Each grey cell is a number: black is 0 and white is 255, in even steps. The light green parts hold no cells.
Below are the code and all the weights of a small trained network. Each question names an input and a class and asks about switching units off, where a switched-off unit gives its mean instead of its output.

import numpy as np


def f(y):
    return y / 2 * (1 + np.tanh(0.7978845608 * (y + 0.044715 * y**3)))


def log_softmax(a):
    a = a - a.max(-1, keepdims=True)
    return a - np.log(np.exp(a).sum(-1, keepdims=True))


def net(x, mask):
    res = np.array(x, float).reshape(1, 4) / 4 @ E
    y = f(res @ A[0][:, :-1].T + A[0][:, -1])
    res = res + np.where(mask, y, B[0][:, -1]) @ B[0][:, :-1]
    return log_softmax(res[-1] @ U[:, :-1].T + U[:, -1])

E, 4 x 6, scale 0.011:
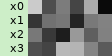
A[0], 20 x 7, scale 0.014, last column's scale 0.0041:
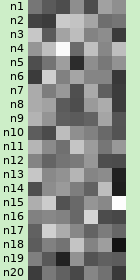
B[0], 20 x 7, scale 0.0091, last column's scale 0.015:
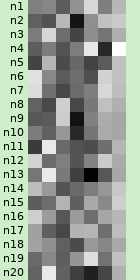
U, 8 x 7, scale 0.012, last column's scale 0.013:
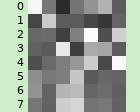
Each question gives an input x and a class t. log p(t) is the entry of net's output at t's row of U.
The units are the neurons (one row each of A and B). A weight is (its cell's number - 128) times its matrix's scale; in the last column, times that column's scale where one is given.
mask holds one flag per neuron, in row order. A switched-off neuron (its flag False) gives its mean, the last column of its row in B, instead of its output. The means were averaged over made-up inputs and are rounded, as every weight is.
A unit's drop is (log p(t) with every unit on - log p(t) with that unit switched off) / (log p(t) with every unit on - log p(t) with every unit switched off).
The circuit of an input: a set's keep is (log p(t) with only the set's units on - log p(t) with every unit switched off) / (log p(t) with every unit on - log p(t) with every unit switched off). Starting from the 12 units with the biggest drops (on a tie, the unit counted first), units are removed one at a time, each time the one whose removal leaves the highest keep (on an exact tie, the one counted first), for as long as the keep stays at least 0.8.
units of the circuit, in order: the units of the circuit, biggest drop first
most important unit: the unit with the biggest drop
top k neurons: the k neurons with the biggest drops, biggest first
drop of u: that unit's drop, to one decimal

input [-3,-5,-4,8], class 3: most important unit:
n2
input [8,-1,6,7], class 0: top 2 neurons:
n12; n4
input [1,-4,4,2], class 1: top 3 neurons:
n4; n11; n17
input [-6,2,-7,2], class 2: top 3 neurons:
n4; n7; n16
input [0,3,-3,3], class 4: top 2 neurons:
n13; n11
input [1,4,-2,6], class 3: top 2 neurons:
n2; n10
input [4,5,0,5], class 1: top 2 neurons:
n5; n20
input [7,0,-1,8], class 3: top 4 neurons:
n2; n10; n6; n14
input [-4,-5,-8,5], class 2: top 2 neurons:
n4; n17
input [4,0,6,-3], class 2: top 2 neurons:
n19; n6
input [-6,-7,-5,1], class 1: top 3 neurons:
n13; n11; n7
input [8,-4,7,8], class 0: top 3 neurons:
n12; n4; n16
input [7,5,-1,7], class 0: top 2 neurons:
n16; n7
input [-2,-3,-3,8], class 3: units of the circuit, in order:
n2
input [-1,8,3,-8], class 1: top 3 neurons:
n20; n5; n2
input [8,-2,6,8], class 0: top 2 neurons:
n12; n16
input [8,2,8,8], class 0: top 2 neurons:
n12; n4
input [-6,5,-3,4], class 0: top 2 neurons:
n6; n14
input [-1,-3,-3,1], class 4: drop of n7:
0.2
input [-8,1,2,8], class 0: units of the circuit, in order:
n6
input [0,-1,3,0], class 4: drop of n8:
-0.1
